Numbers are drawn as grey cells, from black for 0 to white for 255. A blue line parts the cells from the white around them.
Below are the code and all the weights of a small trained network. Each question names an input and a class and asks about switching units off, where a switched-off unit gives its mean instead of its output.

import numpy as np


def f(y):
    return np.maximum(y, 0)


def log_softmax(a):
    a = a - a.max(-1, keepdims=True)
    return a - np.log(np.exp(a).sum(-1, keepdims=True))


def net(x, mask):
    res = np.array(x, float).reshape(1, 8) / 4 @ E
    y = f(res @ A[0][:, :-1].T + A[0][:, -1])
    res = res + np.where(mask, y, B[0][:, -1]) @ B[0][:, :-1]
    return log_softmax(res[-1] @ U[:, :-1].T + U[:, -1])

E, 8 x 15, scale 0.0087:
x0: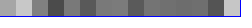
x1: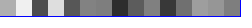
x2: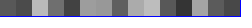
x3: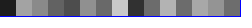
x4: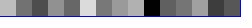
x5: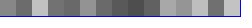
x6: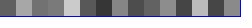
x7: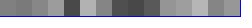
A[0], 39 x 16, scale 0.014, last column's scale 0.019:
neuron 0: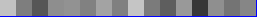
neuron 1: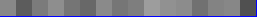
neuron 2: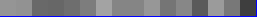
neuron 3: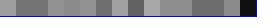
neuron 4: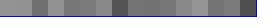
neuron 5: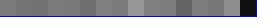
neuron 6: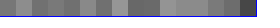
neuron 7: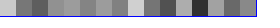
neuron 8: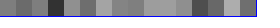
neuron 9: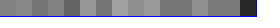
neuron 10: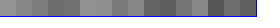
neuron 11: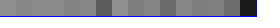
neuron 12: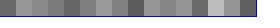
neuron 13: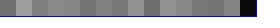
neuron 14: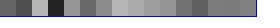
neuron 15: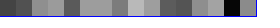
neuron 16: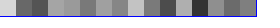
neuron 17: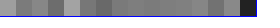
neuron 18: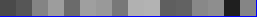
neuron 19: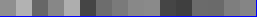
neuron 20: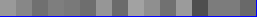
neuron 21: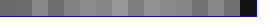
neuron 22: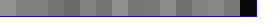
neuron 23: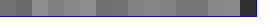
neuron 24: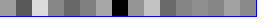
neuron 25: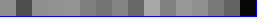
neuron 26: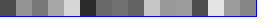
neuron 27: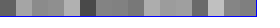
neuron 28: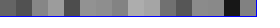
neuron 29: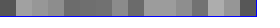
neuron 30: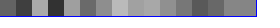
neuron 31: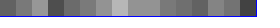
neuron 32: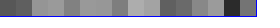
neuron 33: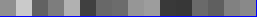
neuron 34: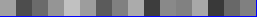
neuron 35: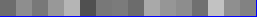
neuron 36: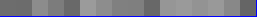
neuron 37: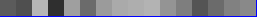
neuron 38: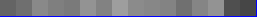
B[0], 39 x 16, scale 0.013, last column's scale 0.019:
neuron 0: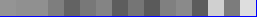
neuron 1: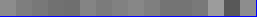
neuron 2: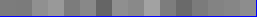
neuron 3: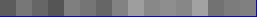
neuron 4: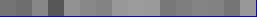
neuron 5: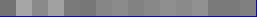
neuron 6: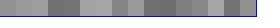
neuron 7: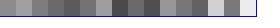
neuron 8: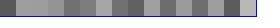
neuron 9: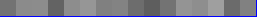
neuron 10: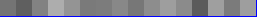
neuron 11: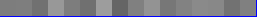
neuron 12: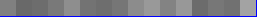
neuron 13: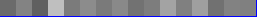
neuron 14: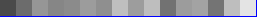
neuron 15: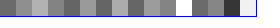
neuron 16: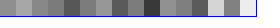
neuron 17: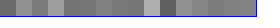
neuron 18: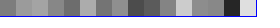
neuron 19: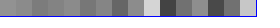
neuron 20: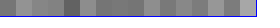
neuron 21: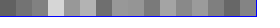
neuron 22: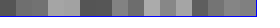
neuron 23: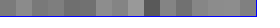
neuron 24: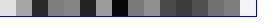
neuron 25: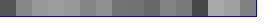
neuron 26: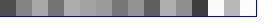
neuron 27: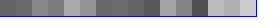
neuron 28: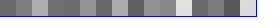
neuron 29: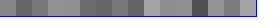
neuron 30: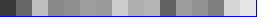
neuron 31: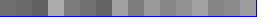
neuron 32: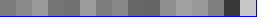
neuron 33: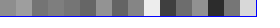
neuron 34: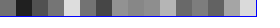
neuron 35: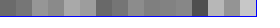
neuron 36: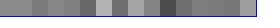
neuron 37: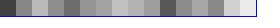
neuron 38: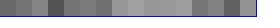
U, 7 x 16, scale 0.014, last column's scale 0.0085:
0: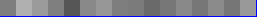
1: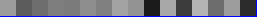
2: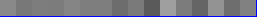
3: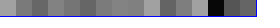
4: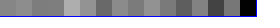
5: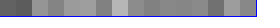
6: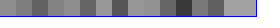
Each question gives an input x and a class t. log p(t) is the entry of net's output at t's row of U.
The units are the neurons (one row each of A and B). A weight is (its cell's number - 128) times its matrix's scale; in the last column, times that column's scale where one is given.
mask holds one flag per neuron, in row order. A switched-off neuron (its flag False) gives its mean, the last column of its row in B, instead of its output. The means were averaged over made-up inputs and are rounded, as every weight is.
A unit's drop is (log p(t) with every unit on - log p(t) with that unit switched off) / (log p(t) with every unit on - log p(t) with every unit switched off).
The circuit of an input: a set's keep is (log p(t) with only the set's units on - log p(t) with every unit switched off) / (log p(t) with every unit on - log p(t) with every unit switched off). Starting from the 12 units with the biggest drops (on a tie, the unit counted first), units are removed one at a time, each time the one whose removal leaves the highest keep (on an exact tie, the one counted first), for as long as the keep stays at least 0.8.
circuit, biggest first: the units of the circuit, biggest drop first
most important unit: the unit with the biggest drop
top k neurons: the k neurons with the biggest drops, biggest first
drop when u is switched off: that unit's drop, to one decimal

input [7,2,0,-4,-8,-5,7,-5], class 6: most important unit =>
neuron 33
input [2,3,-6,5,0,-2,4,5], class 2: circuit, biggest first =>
neuron 30; neuron 37
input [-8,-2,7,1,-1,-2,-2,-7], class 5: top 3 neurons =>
neuron 30; neuron 14; neuron 37
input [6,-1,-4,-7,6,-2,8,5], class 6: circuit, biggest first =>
neuron 15; neuron 18
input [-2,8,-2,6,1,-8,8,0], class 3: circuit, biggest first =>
neuron 33; neuron 19
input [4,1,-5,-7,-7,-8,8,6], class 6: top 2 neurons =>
neuron 33; neuron 19
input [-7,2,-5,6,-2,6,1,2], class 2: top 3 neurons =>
neuron 30; neuron 37; neuron 14
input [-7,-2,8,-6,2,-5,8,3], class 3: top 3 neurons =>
neuron 26; neuron 34; neuron 27
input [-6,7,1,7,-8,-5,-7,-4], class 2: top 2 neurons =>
neuron 27; neuron 26
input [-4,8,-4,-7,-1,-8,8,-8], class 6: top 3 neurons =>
neuron 33; neuron 19; neuron 15
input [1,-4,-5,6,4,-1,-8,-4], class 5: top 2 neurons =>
neuron 24; neuron 14
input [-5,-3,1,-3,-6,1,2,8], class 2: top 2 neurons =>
neuron 24; neuron 33
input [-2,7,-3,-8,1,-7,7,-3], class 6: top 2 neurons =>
neuron 33; neuron 19
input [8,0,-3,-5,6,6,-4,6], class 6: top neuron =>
neuron 15
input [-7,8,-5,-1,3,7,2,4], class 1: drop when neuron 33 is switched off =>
0.2
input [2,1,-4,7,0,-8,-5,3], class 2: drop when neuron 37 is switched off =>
0.1
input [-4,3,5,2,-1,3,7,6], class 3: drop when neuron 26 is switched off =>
0.3
